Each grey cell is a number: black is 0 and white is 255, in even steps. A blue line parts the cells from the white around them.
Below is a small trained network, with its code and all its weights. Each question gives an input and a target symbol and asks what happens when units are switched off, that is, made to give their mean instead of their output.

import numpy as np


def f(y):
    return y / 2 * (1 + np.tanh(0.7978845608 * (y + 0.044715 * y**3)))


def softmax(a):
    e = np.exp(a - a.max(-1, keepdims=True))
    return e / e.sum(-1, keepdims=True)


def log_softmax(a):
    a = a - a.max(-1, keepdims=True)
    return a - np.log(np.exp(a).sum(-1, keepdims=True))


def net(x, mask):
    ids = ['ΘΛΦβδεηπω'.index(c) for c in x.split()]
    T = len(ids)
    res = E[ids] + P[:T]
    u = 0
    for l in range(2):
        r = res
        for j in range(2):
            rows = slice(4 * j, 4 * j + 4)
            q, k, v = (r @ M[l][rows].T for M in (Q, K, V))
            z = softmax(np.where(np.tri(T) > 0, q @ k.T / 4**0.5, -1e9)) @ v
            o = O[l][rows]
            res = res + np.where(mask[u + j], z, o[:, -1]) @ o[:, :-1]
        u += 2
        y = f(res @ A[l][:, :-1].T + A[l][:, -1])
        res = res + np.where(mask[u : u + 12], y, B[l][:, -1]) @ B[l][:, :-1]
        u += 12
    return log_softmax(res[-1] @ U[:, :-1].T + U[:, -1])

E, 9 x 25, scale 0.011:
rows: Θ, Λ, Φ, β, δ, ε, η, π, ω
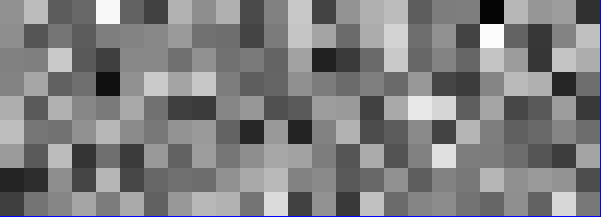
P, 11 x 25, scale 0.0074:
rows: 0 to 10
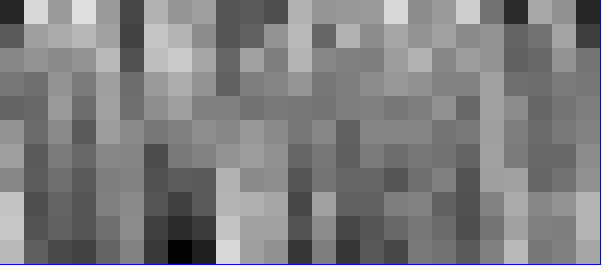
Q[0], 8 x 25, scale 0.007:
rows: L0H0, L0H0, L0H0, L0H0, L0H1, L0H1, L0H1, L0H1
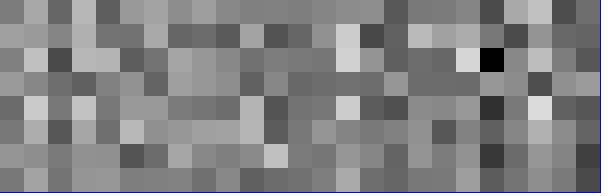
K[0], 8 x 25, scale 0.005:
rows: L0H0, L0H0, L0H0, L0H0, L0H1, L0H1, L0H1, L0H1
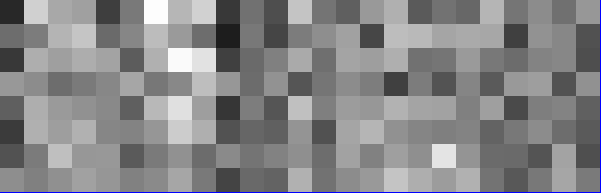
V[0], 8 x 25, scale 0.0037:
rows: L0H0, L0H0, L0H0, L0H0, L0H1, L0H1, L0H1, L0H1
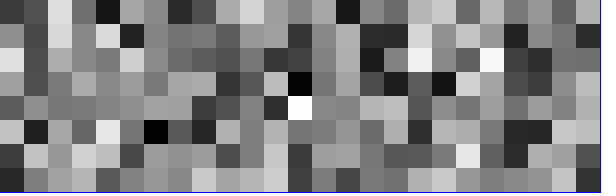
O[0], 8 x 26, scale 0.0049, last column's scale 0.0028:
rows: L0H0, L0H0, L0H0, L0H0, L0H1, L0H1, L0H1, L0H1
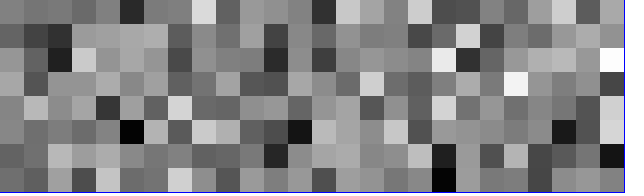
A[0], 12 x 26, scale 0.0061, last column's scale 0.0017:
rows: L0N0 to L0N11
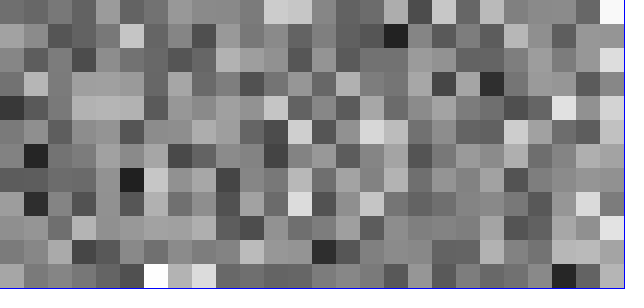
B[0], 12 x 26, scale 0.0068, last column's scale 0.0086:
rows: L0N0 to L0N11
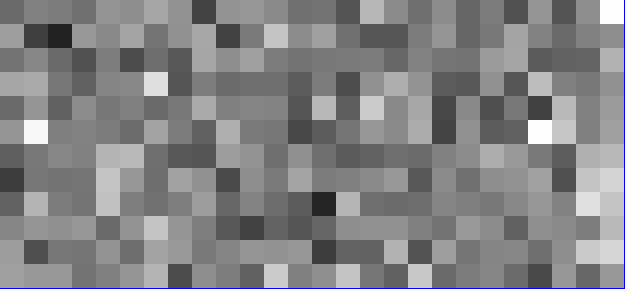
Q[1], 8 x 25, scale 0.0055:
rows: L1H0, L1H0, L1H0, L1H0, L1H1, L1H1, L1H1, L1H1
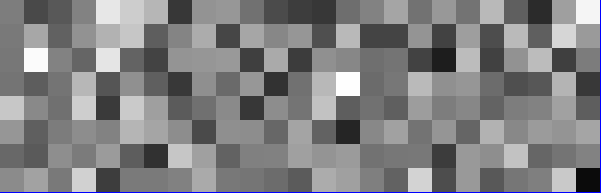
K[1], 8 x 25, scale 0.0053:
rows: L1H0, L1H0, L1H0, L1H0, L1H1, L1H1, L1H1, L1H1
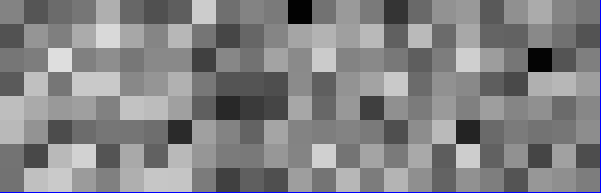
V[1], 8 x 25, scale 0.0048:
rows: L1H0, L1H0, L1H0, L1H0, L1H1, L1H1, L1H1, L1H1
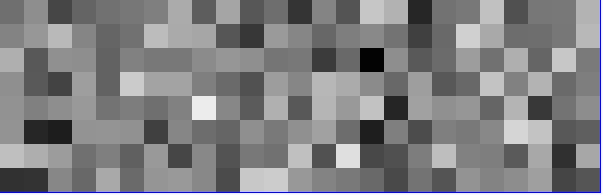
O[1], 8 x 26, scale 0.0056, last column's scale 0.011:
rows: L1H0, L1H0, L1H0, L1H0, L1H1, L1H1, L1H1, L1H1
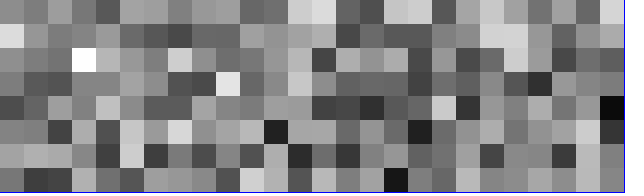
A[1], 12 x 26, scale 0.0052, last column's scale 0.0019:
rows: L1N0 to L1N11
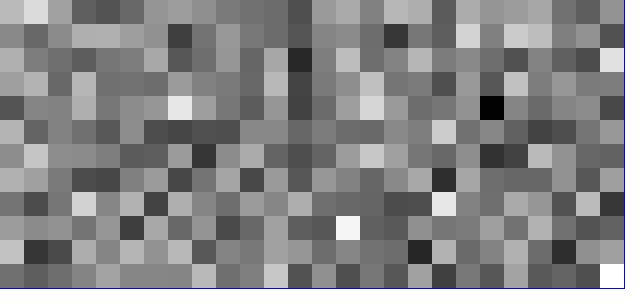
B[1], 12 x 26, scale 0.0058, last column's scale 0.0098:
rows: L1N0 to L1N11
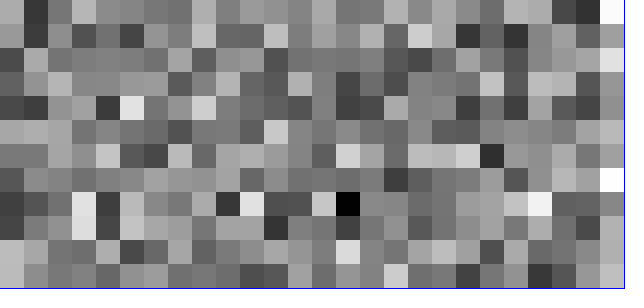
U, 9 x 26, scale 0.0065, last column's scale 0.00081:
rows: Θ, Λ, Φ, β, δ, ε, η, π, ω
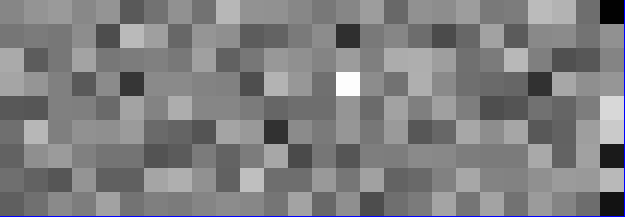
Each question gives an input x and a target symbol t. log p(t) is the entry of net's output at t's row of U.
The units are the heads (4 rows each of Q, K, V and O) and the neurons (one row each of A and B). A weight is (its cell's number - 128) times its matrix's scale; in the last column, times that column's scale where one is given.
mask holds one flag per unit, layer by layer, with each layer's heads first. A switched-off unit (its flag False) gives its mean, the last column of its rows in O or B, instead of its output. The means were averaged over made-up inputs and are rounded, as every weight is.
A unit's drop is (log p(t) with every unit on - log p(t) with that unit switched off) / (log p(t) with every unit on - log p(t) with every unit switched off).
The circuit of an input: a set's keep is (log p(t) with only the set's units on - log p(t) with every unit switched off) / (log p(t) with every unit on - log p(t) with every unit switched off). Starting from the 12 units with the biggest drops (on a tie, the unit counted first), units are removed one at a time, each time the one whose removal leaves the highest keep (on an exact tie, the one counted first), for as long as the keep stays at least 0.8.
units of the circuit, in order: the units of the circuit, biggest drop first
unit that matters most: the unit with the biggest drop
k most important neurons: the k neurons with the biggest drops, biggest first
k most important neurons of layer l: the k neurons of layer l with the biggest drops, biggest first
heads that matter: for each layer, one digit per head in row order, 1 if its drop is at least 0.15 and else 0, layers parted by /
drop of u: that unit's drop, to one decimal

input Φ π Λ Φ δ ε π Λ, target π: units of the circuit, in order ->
(L1H1)
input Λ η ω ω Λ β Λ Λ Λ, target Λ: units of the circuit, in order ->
(L0H1 L1H0 L1H1)
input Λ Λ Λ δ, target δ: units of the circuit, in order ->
(L0H0 L1H0 L1N4)
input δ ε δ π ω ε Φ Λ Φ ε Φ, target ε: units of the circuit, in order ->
(L1H1 L0N6 L0H0)
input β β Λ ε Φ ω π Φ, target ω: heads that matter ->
11 / 01
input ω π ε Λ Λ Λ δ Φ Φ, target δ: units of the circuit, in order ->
(L1H0 L0H0 L1N4 L0N10)
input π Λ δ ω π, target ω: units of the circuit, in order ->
(L1H1 L0N4)
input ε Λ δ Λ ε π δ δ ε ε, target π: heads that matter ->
10 / 01
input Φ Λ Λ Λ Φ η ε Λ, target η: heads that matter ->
00 / 01
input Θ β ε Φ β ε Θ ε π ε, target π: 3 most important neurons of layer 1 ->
(L1N8 L1N0 L1N10)
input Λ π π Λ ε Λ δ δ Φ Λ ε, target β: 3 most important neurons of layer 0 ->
(L0N7 L0N10 L0N1)
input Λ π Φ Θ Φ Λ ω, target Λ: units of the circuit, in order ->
(L0N4 L1N3 L1N4)
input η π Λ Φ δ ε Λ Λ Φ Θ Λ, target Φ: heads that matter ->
00 / 10
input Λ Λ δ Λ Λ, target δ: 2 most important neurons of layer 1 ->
(L1N4 L1N6)
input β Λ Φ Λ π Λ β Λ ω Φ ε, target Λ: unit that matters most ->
L0N10
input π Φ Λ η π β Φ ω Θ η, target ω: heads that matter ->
10 / 01
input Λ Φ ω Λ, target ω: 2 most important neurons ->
(L0N4 L1N9)
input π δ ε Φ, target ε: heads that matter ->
11 / 01
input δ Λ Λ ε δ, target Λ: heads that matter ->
00 / 10
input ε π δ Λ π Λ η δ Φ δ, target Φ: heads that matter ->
01 / 10
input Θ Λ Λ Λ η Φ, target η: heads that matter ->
00 / 01
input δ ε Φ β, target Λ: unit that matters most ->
L0N11
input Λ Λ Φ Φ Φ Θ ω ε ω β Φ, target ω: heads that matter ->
00 / 01
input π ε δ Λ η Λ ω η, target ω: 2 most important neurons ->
(L1N9 L0N4)
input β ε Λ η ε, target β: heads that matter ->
10 / 10
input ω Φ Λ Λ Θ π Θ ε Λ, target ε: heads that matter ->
11 / 01
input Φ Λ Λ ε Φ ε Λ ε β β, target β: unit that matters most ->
L0H1
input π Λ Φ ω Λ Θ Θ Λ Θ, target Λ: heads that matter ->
10 / 10
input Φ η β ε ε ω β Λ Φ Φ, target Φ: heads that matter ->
11 / 10
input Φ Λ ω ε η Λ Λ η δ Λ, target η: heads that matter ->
01 / 01
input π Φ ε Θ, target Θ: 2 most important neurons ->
(L1N6 L0N5)
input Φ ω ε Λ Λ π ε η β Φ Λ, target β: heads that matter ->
11 / 10
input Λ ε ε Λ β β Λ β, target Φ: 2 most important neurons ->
(L0N1 L1N8)
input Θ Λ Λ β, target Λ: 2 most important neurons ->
(L1N7 L0N11)
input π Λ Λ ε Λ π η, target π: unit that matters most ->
L1H1
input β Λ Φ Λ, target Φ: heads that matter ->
01 / 10
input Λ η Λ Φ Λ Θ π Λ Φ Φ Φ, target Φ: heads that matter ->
00 / 10
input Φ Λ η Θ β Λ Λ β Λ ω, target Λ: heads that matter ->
00 / 00
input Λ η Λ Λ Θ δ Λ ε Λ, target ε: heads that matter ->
00 / 01
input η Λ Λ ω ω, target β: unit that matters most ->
L0H1
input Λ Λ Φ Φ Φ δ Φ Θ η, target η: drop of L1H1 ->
0.7
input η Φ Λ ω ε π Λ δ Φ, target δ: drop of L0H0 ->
0.3
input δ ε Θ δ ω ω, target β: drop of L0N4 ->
0.2
